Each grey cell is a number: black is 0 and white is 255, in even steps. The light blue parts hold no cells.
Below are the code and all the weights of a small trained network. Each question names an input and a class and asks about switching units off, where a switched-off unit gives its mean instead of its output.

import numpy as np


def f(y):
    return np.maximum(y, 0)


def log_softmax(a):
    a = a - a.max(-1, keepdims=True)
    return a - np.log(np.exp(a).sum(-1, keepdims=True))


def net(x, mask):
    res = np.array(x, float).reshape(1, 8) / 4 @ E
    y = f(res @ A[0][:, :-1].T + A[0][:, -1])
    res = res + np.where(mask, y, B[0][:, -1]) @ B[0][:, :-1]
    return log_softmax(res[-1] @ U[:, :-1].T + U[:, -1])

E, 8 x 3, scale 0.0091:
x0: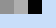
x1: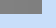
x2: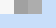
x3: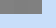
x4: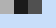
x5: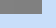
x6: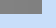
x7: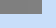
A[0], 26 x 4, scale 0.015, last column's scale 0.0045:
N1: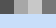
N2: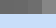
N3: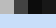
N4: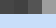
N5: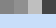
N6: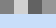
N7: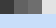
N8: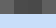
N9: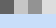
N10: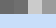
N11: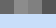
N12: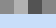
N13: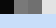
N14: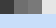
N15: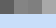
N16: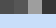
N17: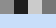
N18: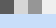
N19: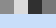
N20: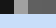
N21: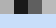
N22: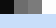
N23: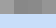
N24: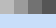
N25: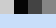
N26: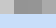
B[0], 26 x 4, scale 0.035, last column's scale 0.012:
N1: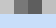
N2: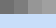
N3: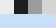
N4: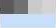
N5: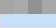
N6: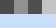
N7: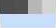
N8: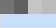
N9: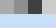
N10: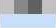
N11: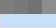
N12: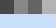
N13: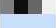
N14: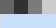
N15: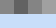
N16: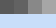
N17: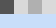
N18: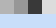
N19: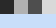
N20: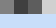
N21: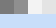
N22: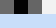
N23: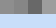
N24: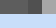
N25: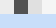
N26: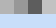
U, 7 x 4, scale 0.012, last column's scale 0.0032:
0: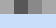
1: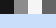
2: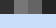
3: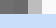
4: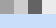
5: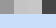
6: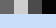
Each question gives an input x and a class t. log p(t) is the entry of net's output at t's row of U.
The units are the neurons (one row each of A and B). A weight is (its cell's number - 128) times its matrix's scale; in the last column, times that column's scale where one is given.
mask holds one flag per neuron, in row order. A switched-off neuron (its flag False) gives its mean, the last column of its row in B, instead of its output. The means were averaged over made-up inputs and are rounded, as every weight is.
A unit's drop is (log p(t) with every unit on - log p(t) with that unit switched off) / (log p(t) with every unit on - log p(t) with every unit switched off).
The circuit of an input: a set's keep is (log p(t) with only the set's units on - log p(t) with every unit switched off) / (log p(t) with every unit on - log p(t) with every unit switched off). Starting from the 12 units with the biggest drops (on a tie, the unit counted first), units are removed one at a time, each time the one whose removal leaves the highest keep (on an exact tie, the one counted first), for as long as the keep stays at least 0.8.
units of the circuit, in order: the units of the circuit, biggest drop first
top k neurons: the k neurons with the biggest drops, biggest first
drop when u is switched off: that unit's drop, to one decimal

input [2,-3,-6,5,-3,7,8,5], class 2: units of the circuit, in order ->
N25
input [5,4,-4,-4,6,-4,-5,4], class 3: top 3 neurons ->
N3, N21, N4
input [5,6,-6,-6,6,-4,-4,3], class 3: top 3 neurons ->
N3, N4, N21
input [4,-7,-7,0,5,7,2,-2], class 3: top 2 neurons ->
N3, N4
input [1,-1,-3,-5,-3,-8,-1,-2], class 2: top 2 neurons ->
N25, N3
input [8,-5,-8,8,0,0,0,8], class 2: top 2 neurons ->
N19, N25
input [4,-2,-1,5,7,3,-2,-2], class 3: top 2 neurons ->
N3, N21
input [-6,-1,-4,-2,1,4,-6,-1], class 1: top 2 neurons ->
N17, N3
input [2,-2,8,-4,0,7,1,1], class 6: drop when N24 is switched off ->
0.1
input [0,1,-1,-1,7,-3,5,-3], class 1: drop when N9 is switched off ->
0.1
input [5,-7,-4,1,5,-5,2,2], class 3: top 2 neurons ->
N3, N4
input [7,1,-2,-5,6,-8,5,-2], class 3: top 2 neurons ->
N3, N21
